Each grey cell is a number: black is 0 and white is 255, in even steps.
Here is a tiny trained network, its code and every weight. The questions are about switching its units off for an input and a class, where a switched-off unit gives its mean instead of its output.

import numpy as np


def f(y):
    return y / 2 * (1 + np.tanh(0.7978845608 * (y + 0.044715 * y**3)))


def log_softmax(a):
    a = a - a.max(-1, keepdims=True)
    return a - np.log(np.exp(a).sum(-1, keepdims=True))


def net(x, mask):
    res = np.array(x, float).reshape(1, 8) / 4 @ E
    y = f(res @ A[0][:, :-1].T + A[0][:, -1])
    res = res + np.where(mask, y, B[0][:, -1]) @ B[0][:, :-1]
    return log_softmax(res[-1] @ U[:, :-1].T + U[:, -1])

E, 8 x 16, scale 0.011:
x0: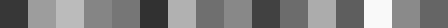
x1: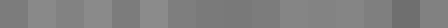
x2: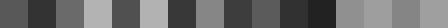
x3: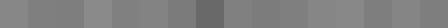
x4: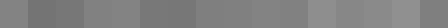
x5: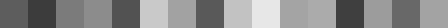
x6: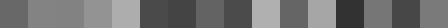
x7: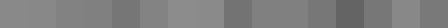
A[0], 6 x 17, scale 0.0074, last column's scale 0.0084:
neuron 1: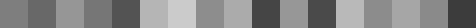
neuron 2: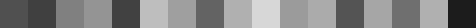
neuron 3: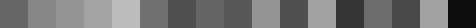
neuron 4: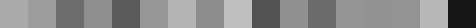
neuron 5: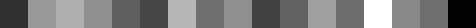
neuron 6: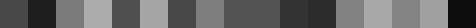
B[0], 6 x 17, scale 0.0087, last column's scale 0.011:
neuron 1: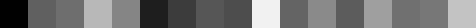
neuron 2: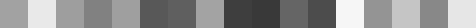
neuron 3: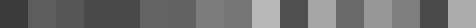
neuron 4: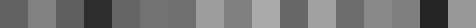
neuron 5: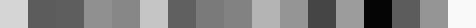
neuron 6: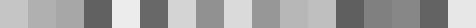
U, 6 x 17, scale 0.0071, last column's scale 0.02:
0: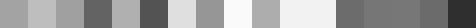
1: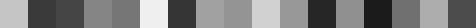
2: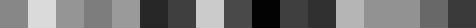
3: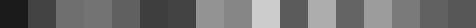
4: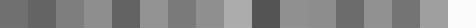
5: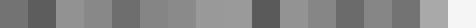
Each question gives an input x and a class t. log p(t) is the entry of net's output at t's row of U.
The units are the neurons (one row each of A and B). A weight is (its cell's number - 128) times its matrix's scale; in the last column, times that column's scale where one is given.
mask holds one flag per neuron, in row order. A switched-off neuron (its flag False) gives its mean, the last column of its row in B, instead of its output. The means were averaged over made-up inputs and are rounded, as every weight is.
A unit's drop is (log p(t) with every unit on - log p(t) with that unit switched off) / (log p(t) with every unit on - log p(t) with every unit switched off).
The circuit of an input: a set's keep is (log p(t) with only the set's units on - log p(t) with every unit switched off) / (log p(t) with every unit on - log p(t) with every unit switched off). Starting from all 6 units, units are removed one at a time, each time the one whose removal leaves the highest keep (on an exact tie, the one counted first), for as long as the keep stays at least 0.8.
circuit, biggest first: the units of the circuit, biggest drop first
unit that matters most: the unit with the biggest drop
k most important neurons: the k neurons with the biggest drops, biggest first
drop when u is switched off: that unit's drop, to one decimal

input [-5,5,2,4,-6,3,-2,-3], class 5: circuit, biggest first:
[neuron 5]
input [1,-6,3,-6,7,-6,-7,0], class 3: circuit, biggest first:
[neuron 1; neuron 2]
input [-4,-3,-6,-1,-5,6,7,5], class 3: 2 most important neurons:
[neuron 6; neuron 3]
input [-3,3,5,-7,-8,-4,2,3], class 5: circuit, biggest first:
[neuron 2; neuron 5]
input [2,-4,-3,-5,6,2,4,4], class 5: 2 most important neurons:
[neuron 6; neuron 1]
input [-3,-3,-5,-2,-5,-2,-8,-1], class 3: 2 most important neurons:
[neuron 1; neuron 6]
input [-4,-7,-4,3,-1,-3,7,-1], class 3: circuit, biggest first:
[neuron 5; neuron 3]
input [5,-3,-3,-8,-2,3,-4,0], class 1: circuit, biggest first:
[neuron 5; neuron 6]
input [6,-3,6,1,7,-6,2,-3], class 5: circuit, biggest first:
[neuron 2; neuron 6]
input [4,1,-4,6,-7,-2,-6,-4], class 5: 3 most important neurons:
[neuron 6; neuron 3; neuron 5]
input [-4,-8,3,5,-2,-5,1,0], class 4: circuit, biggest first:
[neuron 2; neuron 5]
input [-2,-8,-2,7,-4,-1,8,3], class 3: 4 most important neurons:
[neuron 3; neuron 5; neuron 6; neuron 2]
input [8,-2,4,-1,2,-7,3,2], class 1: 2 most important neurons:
[neuron 5; neuron 2]
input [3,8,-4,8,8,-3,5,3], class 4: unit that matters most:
neuron 6
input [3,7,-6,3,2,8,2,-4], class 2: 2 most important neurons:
[neuron 2; neuron 6]
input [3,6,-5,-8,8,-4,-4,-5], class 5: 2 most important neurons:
[neuron 6; neuron 2]
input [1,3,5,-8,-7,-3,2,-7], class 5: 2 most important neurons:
[neuron 2; neuron 4]
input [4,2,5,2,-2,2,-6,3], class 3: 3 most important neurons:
[neuron 1; neuron 4; neuron 2]
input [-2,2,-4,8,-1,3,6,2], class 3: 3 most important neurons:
[neuron 6; neuron 3; neuron 5]
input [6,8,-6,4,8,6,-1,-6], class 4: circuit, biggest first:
[neuron 6]
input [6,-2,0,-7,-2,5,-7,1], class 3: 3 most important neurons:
[neuron 1; neuron 4; neuron 6]
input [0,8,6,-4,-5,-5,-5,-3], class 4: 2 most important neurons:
[neuron 2; neuron 1]
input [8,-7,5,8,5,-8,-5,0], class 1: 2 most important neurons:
[neuron 5; neuron 2]
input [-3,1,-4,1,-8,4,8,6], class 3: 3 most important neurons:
[neuron 3; neuron 6; neuron 5]
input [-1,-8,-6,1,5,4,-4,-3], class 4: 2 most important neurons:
[neuron 6; neuron 2]
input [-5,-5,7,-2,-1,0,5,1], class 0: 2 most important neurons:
[neuron 6; neuron 5]
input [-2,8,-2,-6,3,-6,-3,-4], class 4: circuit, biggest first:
[neuron 2]
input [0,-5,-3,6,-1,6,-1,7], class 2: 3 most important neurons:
[neuron 2; neuron 6; neuron 5]
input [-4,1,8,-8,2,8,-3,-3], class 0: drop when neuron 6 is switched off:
1.1
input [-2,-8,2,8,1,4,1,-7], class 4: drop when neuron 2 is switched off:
-0.1
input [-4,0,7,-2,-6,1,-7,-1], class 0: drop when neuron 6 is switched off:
0.9
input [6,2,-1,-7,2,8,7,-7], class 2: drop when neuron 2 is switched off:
1.2
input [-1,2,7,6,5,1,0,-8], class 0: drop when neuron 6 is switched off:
0.8
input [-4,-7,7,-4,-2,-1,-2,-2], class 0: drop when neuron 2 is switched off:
0.0
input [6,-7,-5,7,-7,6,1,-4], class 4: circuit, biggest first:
[neuron 6]
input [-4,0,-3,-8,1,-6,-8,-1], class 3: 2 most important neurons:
[neuron 1; neuron 2]
